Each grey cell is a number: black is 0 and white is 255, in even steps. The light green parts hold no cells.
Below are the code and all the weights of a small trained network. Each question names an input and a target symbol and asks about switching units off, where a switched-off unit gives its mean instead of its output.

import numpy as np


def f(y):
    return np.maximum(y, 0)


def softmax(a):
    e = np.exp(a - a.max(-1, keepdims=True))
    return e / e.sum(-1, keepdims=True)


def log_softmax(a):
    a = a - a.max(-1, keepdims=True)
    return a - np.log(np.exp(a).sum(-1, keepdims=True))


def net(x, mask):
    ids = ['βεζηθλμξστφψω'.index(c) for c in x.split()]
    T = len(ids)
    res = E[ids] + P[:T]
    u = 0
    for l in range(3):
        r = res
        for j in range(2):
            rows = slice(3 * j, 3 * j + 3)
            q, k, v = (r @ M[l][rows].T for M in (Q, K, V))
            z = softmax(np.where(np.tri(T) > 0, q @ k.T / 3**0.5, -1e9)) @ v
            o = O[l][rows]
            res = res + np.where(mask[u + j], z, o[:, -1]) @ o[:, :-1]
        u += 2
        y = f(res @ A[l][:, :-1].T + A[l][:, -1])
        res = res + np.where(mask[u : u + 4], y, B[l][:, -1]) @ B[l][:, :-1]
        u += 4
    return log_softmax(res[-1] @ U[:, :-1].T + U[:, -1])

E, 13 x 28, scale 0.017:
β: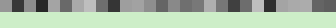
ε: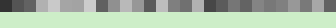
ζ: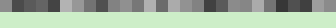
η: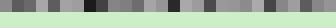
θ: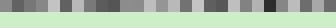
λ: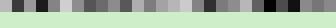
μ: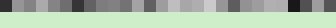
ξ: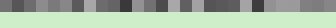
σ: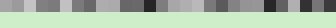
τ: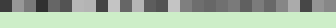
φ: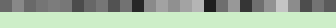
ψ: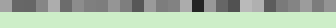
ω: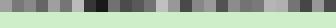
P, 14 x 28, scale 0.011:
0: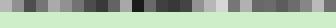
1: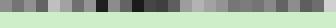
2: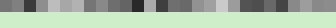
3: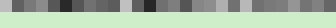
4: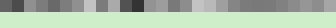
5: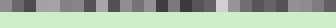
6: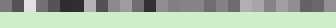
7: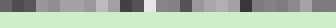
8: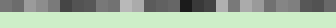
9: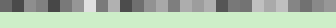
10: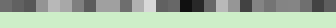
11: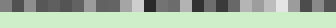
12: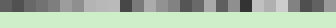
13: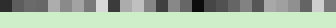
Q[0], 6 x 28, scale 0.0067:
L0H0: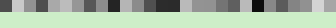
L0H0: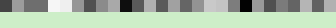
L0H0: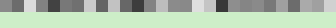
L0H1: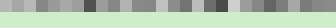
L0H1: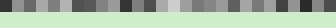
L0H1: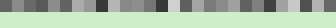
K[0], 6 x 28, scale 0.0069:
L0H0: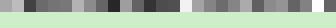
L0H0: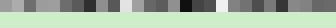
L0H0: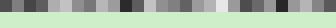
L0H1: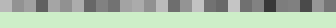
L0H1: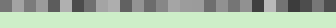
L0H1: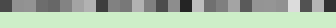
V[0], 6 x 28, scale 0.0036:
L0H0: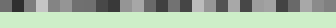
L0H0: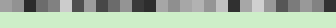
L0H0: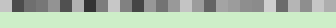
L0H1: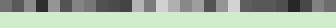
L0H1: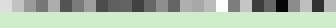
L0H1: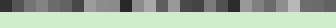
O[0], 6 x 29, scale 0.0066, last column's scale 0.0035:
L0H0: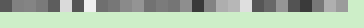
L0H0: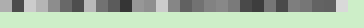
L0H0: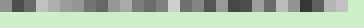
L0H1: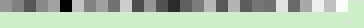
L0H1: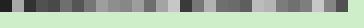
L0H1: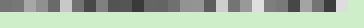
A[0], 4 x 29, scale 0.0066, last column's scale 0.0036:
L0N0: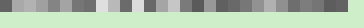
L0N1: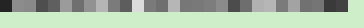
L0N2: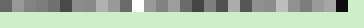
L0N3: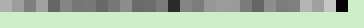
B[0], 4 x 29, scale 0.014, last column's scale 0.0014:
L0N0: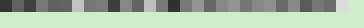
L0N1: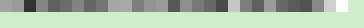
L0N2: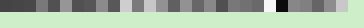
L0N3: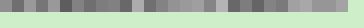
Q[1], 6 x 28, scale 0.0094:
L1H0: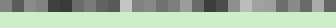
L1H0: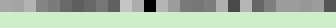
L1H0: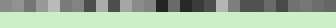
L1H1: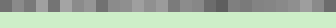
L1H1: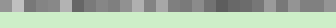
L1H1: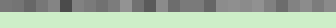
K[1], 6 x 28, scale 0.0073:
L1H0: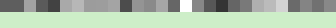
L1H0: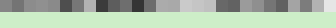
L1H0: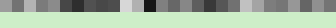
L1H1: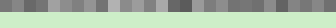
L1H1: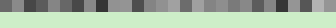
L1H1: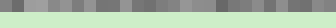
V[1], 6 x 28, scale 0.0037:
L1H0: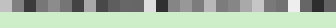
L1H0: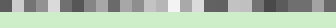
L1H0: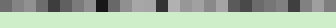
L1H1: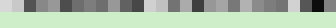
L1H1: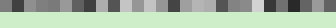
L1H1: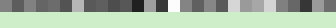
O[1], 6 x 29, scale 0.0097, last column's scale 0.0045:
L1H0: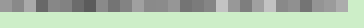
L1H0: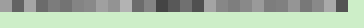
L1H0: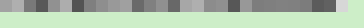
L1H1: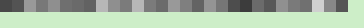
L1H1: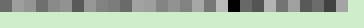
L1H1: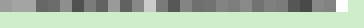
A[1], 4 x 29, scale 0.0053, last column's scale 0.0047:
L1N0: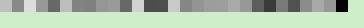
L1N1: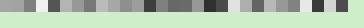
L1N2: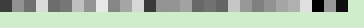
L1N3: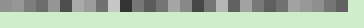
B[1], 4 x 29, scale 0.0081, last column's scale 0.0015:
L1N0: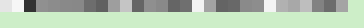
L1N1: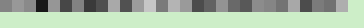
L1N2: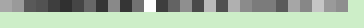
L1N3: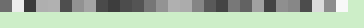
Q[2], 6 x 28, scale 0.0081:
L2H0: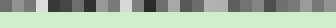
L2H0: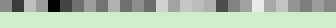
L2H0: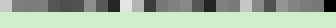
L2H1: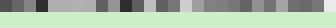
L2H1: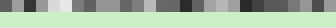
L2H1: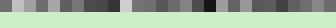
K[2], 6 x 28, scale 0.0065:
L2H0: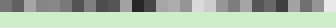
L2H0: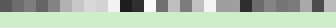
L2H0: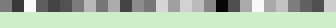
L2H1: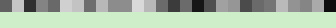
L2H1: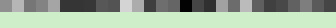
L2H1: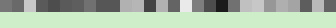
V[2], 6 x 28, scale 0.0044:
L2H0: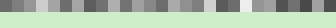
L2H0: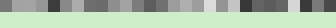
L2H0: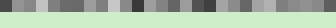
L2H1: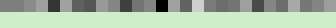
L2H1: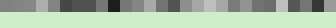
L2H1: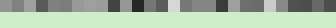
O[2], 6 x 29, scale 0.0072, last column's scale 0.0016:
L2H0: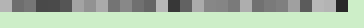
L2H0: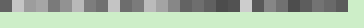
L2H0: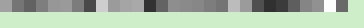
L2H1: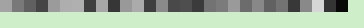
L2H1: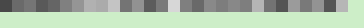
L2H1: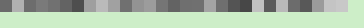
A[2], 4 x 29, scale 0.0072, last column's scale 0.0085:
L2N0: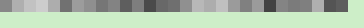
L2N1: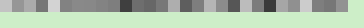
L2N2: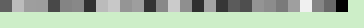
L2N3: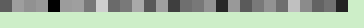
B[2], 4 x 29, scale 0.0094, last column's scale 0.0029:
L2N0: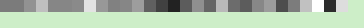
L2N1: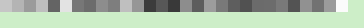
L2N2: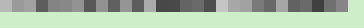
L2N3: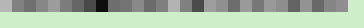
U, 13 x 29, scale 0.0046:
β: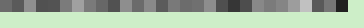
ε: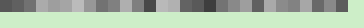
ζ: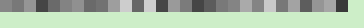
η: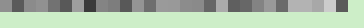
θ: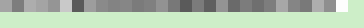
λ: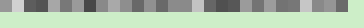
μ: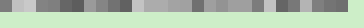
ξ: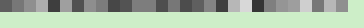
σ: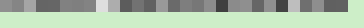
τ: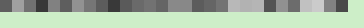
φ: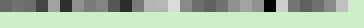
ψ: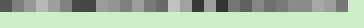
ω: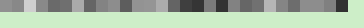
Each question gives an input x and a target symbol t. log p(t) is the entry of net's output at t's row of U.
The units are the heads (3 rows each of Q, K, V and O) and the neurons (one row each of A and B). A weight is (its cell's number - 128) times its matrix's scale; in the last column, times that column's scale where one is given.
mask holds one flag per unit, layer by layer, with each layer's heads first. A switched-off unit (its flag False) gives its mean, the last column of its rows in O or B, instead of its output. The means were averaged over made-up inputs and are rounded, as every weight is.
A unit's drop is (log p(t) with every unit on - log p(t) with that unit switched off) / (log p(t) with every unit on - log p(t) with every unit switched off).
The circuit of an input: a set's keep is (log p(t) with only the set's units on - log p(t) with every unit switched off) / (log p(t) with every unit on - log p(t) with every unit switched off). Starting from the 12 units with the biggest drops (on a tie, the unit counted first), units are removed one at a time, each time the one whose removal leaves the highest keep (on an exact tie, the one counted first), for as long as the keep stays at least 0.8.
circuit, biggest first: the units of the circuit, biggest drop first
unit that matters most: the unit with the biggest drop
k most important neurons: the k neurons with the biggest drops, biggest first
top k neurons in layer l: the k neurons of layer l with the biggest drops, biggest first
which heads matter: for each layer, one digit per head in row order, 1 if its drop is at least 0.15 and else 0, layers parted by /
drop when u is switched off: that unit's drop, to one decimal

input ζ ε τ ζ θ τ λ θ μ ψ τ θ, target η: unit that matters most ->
L2H0
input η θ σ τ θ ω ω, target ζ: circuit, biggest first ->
L1H0, L0H0
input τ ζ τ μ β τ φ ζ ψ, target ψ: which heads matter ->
00 / 00 / 00
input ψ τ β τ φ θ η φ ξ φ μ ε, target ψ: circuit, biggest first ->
L2H0, L2H1
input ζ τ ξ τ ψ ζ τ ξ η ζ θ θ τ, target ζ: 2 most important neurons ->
L0N2, L0N1
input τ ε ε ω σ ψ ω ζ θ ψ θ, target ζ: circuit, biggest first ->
L1H0, L0N2
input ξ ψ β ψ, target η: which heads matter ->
11 / 10 / 10
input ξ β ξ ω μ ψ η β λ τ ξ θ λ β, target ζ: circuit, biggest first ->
L0N1, L0H0
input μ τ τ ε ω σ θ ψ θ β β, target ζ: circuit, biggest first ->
L0H0, L1H0
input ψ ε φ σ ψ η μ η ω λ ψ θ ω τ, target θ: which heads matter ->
01 / 00 / 00
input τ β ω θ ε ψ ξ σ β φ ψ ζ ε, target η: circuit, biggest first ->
L2H0, L1H0, L0H0
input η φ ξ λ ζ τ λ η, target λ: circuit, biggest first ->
L0H0, L1H0, L2H0
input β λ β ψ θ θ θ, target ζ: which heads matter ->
11 / 10 / 00
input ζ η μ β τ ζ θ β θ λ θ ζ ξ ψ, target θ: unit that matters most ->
L0H1
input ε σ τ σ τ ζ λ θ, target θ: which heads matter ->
00 / 00 / 00
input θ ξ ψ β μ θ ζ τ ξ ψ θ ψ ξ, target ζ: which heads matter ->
10 / 10 / 00
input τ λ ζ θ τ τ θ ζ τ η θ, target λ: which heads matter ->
10 / 10 / 00
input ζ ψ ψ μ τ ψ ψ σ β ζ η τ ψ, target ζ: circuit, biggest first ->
L0N1, L0H1, L0N0
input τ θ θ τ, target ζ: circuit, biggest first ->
L1H0, L0H0
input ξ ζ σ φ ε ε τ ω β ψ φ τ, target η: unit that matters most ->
L0H1
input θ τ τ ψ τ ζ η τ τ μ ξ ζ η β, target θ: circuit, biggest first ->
L0H1, L2N1
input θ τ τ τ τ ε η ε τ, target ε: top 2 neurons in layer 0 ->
L0N2, L0N3
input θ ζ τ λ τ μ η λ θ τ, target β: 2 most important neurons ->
L0N2, L1N3
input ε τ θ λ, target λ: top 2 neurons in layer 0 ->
L0N0, L0N2
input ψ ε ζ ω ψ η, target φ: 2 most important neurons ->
L2N1, L2N0
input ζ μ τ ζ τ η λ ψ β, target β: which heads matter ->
00 / 10 / 10
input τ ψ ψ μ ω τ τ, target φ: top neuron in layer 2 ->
L2N1
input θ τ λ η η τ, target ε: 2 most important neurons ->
L0N3, L0N2
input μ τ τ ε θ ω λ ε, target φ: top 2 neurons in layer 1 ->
L1N1, L1N2
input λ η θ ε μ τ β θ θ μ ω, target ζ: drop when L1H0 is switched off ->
0.5
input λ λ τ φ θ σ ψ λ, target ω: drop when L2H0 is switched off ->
0.3
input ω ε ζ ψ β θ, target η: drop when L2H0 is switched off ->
0.3
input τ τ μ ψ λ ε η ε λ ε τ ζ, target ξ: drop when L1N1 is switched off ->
0.1
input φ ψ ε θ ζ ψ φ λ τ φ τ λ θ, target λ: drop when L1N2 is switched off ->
0.0
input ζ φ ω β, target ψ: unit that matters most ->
L2H0
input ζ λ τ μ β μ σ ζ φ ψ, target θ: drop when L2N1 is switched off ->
0.5
